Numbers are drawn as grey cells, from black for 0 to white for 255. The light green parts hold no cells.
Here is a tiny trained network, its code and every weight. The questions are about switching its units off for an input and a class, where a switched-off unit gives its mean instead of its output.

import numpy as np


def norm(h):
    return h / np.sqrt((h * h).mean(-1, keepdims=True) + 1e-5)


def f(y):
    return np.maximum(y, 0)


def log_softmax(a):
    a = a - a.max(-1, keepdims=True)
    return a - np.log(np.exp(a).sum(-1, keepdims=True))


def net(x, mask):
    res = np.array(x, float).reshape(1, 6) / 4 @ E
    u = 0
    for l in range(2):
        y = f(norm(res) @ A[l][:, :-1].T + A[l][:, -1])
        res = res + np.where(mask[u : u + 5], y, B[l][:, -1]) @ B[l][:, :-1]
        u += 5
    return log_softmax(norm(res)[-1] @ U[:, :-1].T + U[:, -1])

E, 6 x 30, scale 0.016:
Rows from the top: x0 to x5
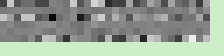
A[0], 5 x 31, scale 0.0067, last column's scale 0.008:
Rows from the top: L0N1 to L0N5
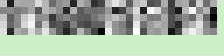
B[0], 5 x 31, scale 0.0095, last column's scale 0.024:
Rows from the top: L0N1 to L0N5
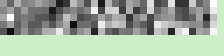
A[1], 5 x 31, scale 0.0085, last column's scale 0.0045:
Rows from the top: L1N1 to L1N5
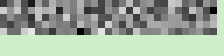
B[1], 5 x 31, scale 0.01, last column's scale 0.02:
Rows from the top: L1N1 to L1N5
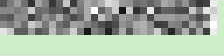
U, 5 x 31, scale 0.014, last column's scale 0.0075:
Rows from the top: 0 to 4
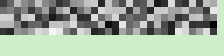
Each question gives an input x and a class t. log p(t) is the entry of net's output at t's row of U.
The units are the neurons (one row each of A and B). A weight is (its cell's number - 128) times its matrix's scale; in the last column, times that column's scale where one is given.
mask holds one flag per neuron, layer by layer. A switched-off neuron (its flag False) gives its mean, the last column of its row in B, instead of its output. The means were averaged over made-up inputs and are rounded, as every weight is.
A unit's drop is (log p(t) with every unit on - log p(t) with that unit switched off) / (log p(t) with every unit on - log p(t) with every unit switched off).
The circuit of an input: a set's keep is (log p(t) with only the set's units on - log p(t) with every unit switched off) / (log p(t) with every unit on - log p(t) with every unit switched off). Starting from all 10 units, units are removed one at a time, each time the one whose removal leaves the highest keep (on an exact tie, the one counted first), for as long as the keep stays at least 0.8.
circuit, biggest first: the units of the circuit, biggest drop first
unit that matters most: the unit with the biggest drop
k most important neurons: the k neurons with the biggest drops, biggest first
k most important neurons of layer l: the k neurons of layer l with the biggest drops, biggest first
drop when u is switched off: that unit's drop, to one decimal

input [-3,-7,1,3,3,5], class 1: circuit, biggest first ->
L0N4
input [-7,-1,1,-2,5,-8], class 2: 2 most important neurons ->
L0N3, L1N4
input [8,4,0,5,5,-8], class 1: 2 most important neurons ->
L0N3, L1N4
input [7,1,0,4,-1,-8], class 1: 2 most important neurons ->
L0N3, L1N4
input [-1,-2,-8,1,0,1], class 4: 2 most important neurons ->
L0N1, L0N2
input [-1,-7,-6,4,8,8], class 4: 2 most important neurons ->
L0N5, L0N1
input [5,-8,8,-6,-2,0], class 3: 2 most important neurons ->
L1N5, L0N1
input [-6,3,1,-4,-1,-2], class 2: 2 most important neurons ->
L0N1, L0N3
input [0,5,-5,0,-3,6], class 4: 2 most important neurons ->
L0N5, L0N1
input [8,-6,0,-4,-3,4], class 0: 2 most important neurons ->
L0N3, L0N4
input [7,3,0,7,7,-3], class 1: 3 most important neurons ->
L0N3, L0N1, L0N4
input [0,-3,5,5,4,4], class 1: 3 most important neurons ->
L0N4, L0N1, L0N5
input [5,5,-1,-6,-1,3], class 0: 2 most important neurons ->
L0N3, L1N5
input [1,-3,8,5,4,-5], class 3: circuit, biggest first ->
L1N5
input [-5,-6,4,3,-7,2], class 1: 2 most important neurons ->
L0N5, L0N4
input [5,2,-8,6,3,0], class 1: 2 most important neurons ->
L0N1, L1N1
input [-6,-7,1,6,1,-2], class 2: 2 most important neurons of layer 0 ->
L0N1, L0N3
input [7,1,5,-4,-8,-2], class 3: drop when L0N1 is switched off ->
0.2
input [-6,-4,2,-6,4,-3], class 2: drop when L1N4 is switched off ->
0.0
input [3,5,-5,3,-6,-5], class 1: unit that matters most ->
L0N1
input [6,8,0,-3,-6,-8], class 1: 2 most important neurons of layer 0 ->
L0N3, L0N4
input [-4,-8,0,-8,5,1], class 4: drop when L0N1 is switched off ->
0.2
